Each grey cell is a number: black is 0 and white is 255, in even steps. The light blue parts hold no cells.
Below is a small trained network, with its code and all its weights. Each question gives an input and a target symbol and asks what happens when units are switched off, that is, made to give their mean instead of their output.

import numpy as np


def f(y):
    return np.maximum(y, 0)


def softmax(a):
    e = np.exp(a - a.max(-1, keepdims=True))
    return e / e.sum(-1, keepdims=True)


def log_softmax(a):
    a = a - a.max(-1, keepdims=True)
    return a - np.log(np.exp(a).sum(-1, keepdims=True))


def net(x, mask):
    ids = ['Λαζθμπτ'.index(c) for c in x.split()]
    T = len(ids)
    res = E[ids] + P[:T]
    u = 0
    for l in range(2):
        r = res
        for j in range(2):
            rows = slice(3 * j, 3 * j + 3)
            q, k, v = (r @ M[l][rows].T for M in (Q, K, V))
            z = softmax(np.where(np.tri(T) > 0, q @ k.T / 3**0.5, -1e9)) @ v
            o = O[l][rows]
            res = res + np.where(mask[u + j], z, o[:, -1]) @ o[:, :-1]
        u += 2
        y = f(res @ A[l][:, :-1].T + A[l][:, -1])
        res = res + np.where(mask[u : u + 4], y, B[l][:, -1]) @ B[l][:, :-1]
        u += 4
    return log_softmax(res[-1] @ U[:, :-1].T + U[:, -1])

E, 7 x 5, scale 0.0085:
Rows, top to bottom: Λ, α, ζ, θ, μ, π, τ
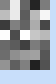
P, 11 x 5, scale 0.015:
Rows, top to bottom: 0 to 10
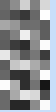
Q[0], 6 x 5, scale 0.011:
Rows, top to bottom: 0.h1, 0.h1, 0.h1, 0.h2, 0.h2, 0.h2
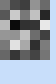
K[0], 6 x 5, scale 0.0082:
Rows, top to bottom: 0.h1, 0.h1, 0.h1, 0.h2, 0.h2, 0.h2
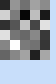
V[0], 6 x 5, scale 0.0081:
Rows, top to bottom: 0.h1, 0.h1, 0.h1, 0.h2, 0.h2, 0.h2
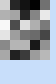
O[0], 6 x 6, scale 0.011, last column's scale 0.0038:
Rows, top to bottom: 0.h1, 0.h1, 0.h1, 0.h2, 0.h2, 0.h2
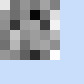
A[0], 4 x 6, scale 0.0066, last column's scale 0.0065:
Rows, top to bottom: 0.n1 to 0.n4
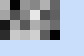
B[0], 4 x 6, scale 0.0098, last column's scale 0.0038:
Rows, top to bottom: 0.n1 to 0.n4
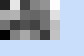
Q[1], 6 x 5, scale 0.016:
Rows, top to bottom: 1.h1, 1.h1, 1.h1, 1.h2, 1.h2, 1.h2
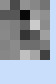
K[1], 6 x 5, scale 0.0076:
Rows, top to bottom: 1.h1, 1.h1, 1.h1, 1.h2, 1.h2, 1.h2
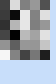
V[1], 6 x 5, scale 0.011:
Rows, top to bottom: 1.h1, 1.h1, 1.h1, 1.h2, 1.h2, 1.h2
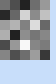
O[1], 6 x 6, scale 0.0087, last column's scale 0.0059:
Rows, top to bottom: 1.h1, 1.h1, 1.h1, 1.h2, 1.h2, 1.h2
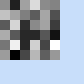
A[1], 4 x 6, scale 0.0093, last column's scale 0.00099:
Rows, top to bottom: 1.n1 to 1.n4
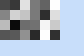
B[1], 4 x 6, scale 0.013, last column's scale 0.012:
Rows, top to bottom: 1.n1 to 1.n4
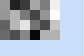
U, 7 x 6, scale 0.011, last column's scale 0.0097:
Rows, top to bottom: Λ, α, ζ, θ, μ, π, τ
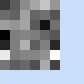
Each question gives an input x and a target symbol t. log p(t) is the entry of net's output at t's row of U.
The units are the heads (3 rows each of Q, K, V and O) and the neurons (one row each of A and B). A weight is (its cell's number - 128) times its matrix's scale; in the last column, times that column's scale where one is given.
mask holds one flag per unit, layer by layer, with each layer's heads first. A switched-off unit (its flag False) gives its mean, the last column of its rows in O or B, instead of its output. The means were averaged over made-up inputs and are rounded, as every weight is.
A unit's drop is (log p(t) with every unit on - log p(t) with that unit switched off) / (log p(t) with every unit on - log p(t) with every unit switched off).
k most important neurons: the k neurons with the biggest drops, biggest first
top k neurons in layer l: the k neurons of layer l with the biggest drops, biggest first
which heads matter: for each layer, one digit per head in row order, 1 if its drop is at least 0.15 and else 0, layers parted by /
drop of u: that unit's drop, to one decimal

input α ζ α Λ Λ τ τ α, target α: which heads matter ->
10 / 10
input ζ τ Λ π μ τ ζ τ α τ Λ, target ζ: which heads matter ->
11 / 11
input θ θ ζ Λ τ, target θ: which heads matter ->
10 / 01
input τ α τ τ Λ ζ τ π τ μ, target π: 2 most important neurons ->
[0.n2 1.n3]
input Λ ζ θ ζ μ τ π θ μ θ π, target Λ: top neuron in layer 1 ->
[1.n1]
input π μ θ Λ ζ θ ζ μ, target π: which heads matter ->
11 / 11
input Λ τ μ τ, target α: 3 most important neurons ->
[1.n3 1.n1 0.n1]
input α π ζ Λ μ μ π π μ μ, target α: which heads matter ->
10 / 11
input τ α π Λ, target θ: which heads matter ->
11 / 10
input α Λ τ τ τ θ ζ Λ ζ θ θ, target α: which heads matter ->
10 / 10
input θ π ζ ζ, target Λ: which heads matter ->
00 / 01
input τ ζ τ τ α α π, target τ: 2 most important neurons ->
[1.n1 1.n4]
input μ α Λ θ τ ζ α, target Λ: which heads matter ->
01 / 11
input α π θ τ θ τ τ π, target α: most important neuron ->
[1.n3]
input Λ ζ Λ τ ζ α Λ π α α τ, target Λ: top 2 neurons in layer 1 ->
[1.n1 1.n2]
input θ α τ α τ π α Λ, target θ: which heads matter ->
11 / 01
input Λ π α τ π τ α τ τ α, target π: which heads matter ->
11 / 00
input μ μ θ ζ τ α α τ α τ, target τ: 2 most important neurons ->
[1.n1 1.n4]
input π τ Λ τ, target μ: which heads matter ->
11 / 11
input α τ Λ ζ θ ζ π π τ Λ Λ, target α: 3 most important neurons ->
[1.n3 1.n1 1.n4]
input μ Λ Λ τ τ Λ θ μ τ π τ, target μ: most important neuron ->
[1.n3]
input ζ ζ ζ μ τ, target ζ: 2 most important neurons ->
[0.n3 1.n3]
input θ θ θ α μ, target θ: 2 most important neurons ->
[0.n1 0.n2]
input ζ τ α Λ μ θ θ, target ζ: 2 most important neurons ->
[0.n2 0.n1]
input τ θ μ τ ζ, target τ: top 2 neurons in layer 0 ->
[0.n1 0.n4]
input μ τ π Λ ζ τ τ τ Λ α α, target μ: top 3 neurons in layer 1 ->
[1.n3 1.n4 1.n1]
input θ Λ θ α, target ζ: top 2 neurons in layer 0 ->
[0.n2 0.n4]
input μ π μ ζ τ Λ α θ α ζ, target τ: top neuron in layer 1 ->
[1.n1]
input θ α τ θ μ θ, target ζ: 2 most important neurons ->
[1.n1 0.n2]
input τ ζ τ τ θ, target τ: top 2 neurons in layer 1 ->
[1.n4 1.n3]
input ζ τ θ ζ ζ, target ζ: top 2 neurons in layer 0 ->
[0.n3 0.n4]
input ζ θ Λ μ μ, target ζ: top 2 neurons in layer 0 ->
[0.n3 0.n4]
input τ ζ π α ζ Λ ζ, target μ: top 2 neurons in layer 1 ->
[1.n2 1.n1]
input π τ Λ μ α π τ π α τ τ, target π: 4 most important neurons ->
[0.n4 0.n3 1.n3 1.n4]
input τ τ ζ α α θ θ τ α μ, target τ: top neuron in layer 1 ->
[1.n1]
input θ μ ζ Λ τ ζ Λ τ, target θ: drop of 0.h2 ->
0.2
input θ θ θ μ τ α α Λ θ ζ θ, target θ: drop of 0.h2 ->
0.2
